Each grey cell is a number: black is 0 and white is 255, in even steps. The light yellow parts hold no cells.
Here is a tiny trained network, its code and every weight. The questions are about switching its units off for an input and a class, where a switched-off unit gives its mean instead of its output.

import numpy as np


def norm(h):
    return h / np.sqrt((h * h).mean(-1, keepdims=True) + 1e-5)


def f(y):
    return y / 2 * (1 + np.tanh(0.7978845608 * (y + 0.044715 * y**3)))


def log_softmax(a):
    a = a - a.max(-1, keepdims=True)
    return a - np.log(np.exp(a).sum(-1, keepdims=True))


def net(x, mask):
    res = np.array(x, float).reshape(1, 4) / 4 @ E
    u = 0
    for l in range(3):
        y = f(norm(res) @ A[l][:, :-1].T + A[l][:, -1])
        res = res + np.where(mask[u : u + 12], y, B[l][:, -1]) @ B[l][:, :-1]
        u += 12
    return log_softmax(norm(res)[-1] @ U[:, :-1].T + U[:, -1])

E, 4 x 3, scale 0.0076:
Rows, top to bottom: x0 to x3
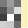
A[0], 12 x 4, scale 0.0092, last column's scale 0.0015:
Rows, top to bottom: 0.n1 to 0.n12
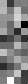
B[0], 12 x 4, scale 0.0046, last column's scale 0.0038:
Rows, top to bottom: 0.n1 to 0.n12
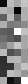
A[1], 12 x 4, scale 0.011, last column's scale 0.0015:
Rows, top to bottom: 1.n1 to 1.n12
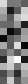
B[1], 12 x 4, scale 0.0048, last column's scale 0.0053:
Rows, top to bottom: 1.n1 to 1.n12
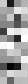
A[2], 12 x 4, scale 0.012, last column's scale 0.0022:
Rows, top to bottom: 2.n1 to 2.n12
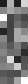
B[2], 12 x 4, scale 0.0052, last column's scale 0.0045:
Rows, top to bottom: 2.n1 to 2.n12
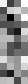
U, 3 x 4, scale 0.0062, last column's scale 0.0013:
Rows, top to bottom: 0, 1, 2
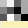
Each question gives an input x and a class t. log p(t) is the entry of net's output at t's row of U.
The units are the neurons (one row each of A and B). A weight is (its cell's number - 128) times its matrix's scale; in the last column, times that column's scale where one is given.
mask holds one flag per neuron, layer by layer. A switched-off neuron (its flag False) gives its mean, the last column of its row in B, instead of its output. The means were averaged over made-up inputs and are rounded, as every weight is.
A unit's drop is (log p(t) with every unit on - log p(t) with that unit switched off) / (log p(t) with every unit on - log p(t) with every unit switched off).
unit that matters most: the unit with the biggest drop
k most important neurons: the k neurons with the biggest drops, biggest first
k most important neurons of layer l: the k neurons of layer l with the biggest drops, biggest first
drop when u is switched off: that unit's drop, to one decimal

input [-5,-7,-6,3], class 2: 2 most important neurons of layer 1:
(1.n5, 1.n2)
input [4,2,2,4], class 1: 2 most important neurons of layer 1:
(1.n10, 1.n1)
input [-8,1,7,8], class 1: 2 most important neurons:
(1.n10, 0.n12)
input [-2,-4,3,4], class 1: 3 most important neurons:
(0.n10, 1.n1, 2.n3)
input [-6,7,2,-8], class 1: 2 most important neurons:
(2.n5, 1.n5)
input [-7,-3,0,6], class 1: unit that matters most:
2.n3
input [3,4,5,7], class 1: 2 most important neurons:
(0.n12, 1.n10)
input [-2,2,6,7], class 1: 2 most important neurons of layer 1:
(1.n10, 1.n5)
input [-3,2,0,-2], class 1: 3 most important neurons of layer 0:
(0.n10, 0.n6, 0.n5)
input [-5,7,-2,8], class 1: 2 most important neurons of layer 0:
(0.n2, 0.n5)
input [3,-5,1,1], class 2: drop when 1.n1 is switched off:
-0.1
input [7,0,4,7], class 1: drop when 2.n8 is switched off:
0.0
